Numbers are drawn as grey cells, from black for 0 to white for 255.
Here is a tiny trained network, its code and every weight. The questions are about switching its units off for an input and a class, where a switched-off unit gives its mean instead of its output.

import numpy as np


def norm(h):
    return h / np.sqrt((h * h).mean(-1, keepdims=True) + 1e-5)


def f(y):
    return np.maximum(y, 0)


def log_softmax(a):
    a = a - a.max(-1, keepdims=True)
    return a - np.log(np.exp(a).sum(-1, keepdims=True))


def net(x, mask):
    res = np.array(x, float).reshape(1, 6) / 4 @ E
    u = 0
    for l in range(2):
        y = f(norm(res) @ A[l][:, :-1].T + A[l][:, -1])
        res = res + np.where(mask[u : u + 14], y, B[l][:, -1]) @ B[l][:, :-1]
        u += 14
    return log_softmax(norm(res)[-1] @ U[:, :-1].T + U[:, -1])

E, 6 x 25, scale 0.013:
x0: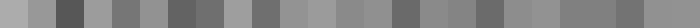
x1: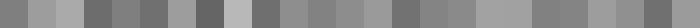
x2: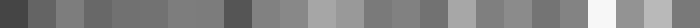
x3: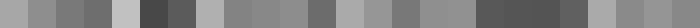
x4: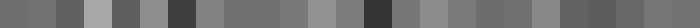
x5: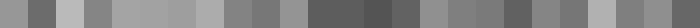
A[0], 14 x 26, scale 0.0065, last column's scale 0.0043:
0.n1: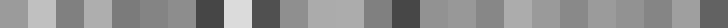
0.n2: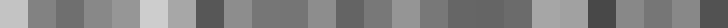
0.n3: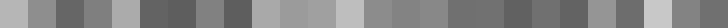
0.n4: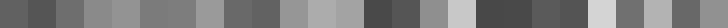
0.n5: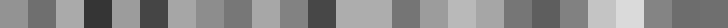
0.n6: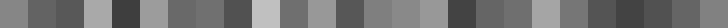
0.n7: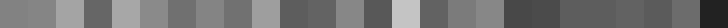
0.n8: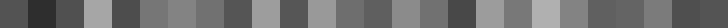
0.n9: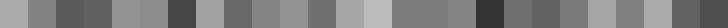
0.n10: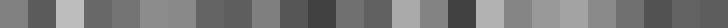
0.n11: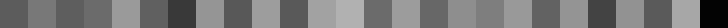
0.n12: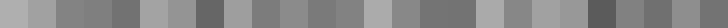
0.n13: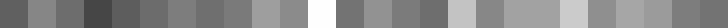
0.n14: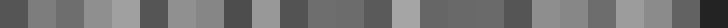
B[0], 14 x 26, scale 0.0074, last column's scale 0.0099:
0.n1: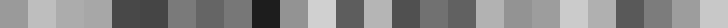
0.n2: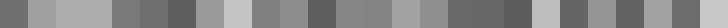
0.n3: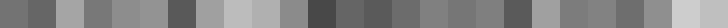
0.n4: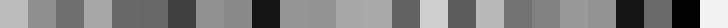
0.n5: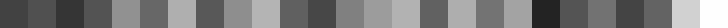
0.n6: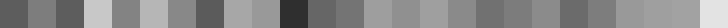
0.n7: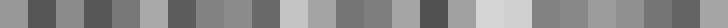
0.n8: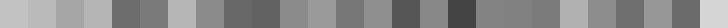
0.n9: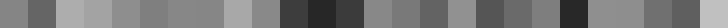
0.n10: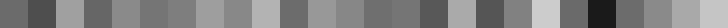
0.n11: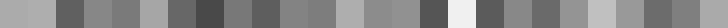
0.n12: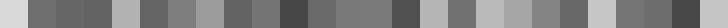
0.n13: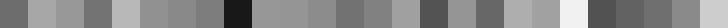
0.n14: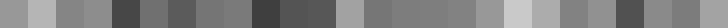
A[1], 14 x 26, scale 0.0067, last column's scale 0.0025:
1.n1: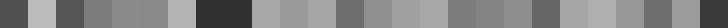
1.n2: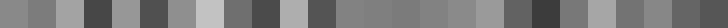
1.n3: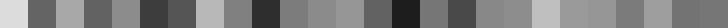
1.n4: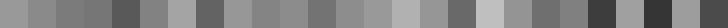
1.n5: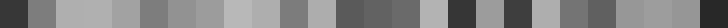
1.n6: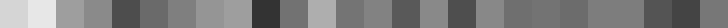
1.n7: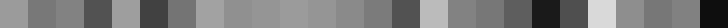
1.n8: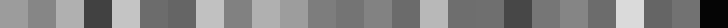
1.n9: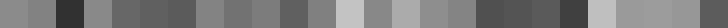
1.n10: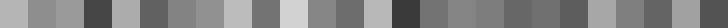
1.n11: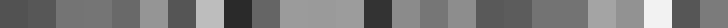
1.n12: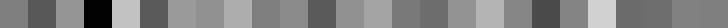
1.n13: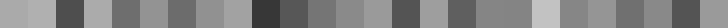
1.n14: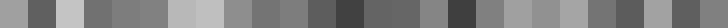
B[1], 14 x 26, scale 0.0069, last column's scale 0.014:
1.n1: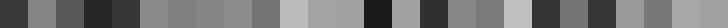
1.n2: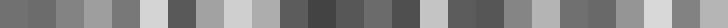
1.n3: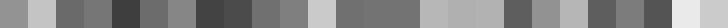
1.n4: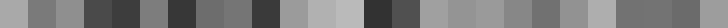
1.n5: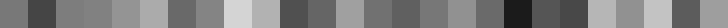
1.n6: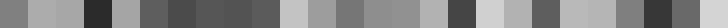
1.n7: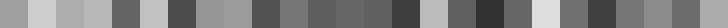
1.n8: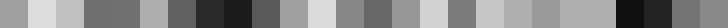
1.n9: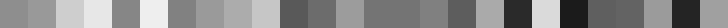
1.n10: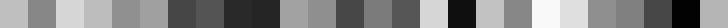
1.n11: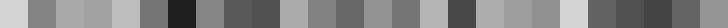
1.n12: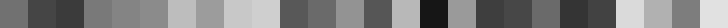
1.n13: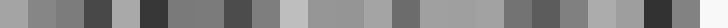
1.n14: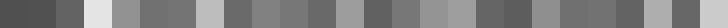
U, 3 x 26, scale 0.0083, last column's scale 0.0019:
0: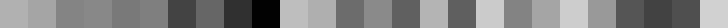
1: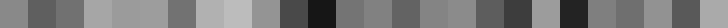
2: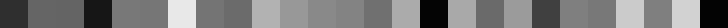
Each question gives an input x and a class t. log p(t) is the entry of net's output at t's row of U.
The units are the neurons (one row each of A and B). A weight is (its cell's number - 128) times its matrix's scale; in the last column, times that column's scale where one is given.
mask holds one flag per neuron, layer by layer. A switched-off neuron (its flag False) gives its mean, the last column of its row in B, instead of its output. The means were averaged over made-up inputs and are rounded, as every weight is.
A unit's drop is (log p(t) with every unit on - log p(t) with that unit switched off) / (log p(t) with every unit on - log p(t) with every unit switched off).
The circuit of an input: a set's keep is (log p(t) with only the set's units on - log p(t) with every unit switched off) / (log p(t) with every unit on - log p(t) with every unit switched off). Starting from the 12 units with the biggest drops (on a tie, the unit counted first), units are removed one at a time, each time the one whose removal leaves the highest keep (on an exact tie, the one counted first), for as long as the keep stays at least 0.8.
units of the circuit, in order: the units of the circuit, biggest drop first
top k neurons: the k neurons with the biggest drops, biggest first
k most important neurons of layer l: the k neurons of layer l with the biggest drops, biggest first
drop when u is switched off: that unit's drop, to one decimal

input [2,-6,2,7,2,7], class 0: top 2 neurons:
[0.n4; 1.n3]
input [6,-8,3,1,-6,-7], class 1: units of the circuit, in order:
[0.n9]
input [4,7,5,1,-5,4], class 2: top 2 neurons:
[0.n5; 1.n12]
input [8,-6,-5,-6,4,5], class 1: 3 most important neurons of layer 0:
[0.n6; 0.n4; 0.n1]
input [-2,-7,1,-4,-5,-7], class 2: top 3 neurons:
[0.n4; 1.n1; 1.n10]
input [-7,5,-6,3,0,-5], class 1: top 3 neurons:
[1.n12; 0.n13; 0.n12]
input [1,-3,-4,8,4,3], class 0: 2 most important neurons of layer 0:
[0.n5; 0.n4]
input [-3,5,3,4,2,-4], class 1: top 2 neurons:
[0.n4; 1.n9]
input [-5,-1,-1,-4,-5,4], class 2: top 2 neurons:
[0.n4; 0.n5]
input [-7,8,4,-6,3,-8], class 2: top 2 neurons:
[0.n4; 1.n1]
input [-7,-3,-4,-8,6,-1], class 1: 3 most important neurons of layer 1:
[1.n5; 1.n10; 1.n3]
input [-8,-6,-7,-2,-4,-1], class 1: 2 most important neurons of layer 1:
[1.n6; 1.n10]
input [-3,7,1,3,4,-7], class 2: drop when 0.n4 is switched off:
0.2
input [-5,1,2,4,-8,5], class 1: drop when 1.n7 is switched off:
0.1
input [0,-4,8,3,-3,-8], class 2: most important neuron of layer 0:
[0.n13]
